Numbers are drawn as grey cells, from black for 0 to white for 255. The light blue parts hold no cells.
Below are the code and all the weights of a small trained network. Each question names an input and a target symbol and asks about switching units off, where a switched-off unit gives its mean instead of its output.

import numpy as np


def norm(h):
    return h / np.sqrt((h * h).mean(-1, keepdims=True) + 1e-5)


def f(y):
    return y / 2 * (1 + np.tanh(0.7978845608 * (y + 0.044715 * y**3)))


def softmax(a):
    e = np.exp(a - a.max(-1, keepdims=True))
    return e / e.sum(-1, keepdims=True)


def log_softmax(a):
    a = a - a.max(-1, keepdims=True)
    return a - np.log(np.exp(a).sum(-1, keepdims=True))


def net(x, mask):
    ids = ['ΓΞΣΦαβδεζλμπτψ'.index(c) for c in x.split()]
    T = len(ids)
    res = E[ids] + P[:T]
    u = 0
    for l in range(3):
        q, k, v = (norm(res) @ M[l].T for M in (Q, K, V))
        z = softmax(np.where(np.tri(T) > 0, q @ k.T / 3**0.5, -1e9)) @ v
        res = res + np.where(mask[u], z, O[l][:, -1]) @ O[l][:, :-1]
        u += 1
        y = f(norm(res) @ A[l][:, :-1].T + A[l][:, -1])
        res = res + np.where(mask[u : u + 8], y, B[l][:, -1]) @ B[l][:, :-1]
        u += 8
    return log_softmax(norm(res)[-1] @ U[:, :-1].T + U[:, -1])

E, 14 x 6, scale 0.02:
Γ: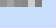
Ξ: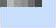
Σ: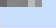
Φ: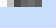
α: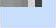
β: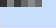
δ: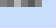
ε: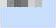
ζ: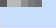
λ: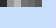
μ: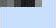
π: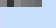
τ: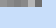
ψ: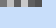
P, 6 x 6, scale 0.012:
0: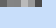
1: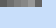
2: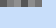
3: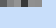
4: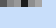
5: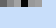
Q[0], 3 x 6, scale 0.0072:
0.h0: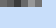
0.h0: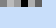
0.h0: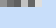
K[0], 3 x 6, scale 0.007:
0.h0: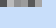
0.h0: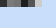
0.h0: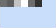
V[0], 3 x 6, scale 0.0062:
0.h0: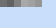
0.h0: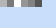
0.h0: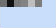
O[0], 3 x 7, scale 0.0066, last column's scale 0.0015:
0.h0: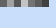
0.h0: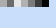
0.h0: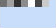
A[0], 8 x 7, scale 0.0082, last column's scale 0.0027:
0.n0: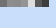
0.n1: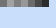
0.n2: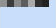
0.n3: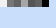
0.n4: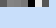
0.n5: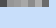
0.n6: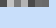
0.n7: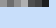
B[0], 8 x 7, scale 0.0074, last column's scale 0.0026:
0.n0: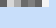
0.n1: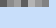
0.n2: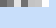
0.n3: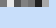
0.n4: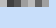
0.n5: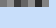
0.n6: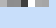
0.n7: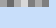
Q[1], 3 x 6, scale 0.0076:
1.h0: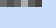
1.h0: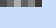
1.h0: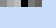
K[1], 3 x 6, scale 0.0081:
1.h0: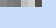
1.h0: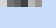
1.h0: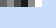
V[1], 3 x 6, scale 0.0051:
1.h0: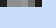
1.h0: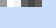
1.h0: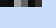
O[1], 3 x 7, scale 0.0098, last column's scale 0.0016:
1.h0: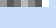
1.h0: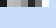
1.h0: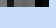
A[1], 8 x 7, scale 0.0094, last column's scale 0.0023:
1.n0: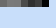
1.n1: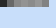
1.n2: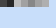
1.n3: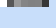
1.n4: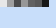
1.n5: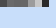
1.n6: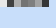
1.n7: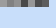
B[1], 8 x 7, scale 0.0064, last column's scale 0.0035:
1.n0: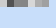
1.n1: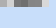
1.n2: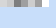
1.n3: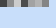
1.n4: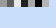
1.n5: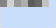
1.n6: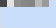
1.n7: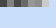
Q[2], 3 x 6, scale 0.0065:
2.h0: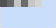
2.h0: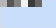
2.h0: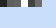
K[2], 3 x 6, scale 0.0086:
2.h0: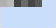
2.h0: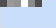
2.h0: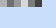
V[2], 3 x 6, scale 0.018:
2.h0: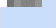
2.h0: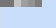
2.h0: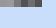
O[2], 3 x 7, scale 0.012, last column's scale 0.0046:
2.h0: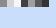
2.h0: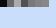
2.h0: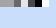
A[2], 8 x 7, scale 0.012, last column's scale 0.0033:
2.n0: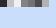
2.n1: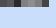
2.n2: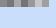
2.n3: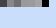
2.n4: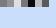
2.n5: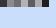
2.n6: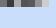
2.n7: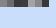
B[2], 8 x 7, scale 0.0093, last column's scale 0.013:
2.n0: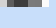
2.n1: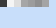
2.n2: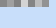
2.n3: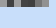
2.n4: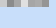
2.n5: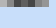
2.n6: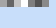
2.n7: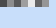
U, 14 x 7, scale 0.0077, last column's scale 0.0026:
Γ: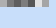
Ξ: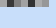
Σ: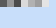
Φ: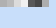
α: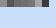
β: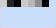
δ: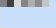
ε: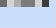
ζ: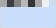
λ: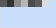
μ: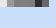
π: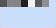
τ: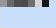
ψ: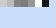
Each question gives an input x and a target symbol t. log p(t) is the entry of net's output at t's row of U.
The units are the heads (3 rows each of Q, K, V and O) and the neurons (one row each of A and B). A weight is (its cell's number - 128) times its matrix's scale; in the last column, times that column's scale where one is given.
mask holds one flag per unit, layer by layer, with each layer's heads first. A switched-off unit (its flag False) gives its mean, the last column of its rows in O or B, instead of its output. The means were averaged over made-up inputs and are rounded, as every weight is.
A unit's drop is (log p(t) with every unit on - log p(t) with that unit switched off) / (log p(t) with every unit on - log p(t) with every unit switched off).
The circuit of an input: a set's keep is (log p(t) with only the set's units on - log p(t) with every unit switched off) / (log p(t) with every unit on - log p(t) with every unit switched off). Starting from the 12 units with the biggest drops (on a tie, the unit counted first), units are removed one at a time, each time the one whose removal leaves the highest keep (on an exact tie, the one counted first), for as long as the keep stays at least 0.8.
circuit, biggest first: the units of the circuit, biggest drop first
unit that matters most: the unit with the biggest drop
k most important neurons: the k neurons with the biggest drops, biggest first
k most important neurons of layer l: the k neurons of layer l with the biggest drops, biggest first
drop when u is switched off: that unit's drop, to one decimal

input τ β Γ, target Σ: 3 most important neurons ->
2.n1, 2.n0, 0.n0
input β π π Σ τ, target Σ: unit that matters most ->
2.h0
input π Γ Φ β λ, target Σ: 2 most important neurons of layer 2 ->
2.n1, 2.n0
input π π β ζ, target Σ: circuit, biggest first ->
2.h0, 2.n1
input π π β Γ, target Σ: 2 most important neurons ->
2.n0, 2.n1
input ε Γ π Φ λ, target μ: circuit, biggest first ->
2.h0, 2.n0
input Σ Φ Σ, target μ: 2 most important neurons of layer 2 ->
2.n0, 2.n1
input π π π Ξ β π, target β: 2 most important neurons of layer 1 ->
1.n1, 1.n2
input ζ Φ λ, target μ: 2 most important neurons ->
2.n0, 1.n0
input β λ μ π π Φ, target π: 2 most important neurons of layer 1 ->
1.n4, 1.n6
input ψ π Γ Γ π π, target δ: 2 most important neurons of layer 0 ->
0.n2, 0.n3
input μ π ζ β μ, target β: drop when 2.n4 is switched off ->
0.0
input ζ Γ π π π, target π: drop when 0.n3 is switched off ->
-0.1
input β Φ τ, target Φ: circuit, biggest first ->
2.h0
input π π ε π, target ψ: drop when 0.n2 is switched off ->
-0.1
